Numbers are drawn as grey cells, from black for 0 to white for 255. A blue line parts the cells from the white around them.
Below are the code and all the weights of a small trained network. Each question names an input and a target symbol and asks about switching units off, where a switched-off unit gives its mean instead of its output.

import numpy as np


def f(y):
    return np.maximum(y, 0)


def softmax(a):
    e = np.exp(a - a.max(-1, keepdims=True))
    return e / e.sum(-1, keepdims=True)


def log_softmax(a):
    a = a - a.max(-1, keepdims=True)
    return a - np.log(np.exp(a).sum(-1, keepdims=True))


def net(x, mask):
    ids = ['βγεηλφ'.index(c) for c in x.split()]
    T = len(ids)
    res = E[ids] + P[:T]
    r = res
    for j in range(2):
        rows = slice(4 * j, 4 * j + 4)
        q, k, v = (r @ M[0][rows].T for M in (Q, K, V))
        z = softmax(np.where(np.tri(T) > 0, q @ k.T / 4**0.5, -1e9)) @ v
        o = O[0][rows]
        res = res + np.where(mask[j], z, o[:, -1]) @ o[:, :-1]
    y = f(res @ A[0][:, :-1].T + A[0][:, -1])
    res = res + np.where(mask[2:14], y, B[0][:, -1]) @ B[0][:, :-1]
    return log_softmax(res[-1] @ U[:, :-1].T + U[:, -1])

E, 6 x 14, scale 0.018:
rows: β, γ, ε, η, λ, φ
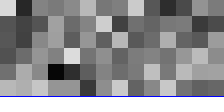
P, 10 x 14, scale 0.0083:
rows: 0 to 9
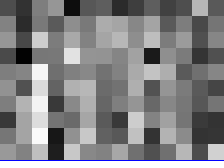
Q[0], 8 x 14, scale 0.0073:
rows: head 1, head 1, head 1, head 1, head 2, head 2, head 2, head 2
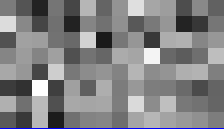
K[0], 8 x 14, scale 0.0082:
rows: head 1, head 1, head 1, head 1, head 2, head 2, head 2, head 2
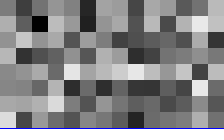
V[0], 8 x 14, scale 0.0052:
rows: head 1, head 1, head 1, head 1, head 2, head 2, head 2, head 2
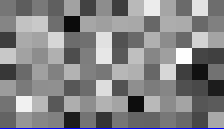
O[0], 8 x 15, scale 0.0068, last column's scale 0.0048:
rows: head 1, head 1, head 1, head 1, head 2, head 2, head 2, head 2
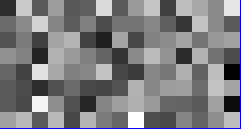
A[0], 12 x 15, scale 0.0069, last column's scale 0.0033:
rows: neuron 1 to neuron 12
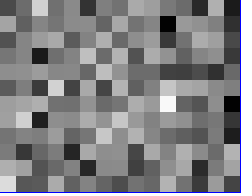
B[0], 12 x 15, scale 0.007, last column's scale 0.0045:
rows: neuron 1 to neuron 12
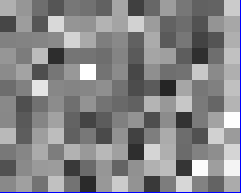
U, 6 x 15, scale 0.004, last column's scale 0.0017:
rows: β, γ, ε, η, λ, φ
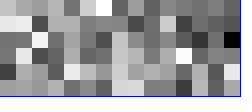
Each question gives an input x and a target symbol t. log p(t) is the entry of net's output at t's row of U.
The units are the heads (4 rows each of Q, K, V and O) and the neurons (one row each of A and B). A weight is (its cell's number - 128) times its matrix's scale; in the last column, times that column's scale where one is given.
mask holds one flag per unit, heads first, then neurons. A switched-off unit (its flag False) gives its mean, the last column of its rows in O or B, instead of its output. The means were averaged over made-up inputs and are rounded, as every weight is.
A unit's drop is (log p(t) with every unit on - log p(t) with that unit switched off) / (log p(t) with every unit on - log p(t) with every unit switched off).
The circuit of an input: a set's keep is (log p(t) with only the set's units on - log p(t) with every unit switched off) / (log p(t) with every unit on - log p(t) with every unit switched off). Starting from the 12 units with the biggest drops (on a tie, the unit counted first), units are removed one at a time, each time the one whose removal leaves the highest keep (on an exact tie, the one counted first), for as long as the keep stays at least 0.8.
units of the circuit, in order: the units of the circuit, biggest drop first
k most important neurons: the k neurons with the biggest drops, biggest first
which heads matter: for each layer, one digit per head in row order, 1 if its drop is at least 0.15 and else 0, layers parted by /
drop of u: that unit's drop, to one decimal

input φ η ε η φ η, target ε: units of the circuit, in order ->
(head 2)
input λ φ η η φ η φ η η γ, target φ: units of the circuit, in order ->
(head 2; neuron 8; neuron 11)
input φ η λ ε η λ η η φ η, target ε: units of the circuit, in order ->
(head 2; head 1)
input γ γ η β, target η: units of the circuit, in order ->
(head 2; neuron 12; head 1)
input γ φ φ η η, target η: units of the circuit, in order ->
(head 2; neuron 11)
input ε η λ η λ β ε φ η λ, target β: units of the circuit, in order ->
(head 2; head 1)
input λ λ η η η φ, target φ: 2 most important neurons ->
(neuron 8; neuron 11)
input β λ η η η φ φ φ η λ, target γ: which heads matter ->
01
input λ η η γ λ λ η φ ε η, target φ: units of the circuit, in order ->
(head 2; head 1)
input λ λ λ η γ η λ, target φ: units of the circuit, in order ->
(head 2; neuron 8)
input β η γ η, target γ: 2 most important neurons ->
(neuron 8; neuron 4)
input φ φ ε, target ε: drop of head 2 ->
0.3
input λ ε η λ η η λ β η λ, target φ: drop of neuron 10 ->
0.0
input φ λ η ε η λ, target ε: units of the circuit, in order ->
(head 2)
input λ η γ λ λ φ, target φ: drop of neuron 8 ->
0.1
